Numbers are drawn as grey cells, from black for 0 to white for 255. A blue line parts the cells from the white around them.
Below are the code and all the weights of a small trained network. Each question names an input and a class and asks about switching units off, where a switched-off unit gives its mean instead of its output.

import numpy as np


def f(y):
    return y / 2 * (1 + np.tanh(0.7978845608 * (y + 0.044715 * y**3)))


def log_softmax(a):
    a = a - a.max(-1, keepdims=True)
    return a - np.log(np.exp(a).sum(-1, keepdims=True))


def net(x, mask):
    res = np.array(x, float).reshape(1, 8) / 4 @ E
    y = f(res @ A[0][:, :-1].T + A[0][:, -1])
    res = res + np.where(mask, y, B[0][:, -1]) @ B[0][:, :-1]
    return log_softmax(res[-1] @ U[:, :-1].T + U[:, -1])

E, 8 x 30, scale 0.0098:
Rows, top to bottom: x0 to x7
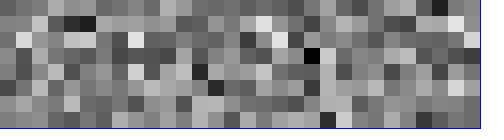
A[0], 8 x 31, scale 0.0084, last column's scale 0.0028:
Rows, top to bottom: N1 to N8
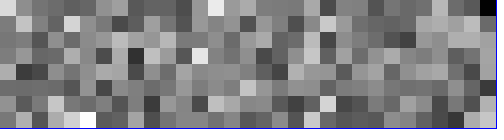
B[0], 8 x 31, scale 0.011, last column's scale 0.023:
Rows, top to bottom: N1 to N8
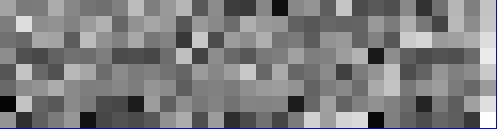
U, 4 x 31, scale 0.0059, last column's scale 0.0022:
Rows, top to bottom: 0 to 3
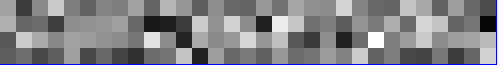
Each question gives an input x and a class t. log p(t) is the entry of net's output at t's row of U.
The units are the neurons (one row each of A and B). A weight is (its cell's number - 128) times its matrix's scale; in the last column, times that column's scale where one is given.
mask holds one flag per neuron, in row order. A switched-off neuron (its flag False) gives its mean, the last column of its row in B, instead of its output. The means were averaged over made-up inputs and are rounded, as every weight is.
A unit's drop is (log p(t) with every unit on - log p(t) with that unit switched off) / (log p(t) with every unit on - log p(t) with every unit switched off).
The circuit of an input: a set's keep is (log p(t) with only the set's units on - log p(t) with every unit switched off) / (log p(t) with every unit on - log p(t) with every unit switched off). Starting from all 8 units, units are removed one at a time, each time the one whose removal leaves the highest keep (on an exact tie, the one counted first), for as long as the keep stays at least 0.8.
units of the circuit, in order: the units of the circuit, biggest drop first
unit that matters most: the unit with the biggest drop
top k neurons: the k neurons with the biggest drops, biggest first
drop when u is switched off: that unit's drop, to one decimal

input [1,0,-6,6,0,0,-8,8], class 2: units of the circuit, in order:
N8, N4
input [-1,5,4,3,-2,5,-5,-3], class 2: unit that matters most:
N8
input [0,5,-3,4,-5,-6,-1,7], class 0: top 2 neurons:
N1, N7
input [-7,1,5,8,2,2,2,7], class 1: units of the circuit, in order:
N8, N7
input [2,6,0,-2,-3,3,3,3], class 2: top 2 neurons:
N8, N1
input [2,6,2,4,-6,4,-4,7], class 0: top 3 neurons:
N7, N5, N4
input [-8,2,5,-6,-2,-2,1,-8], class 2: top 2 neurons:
N2, N4
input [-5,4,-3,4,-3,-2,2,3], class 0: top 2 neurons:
N7, N1
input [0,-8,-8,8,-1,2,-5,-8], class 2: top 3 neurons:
N8, N4, N5
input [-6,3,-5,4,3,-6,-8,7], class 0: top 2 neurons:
N1, N7
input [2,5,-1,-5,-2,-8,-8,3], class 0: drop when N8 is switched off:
0.0
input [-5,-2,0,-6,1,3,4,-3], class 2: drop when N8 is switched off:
0.3
